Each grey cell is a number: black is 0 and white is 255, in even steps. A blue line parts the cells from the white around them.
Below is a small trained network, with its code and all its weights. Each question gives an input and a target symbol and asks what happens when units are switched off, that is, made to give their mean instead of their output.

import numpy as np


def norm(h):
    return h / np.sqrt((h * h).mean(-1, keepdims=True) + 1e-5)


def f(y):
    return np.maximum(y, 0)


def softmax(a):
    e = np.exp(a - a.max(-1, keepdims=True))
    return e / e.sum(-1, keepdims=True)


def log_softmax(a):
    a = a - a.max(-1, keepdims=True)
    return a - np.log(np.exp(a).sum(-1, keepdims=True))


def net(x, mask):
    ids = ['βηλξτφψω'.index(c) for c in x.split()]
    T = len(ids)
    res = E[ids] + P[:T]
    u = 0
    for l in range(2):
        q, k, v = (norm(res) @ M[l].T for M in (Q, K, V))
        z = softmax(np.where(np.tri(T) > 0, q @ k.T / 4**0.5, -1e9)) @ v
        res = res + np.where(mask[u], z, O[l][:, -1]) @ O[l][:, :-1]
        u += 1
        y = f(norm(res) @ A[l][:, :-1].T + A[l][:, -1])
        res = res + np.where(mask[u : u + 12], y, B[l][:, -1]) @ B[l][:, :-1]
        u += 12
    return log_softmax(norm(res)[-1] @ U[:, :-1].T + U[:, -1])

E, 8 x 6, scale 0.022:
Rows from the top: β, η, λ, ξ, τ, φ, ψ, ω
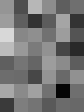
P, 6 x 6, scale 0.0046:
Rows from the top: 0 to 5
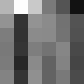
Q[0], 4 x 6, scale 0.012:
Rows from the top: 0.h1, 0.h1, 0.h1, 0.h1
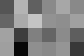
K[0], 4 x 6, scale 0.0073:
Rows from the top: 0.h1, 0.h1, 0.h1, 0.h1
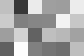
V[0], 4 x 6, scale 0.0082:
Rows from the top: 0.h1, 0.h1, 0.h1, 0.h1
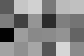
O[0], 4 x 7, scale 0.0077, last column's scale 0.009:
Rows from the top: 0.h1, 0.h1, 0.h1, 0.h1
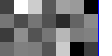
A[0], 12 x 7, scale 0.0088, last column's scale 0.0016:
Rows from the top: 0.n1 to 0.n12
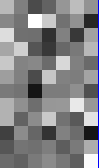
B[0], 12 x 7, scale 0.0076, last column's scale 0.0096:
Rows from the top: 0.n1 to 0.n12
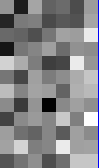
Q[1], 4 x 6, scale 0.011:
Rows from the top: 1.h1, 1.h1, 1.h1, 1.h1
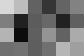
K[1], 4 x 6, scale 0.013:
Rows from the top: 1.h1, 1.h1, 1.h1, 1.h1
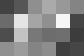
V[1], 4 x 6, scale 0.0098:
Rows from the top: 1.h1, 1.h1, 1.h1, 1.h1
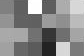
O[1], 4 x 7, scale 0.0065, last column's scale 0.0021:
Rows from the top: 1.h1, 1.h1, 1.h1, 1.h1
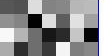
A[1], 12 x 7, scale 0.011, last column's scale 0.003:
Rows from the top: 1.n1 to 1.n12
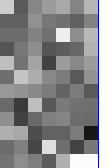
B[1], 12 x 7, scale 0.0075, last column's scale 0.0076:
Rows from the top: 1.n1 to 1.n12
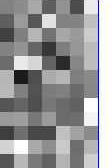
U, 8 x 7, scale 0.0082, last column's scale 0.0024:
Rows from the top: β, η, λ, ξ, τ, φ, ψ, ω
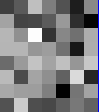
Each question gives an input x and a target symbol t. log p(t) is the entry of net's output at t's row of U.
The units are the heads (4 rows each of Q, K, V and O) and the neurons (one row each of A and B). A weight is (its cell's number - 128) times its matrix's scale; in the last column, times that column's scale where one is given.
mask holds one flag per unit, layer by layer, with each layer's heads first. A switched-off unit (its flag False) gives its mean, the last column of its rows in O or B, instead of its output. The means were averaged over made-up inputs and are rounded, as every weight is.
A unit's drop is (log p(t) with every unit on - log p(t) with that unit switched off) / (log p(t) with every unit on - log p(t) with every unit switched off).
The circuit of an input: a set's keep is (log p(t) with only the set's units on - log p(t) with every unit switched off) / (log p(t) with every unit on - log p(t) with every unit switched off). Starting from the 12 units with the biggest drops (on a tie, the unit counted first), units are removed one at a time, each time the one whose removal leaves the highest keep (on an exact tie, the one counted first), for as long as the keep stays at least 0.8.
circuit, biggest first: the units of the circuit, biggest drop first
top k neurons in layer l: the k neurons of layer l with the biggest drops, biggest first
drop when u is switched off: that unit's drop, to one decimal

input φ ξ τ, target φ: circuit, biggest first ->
0.h1
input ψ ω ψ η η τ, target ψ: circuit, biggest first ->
1.h1, 0.h1, 0.n7
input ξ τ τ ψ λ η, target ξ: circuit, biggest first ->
1.h1, 1.n11, 0.n4, 0.n8
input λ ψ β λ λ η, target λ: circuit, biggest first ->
1.h1, 0.h1, 1.n5
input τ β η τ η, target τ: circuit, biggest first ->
0.h1, 1.n3, 1.n8
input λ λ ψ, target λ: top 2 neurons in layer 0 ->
0.n5, 0.n3
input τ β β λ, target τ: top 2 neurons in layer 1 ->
1.n12, 1.n3
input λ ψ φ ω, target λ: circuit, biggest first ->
1.h1, 0.h1, 1.n5
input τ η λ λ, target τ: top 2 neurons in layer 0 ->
0.n3, 0.n5
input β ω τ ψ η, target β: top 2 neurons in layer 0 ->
0.n2, 0.n7
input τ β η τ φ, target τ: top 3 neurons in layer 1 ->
1.n12, 1.n11, 1.n8
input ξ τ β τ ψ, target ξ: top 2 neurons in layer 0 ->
0.n7, 0.n5
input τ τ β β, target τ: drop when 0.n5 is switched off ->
0.0
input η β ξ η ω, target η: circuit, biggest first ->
1.h1
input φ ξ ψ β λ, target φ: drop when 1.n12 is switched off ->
-0.1
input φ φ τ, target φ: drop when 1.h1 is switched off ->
0.2
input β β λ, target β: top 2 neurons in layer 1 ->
1.n8, 1.n11
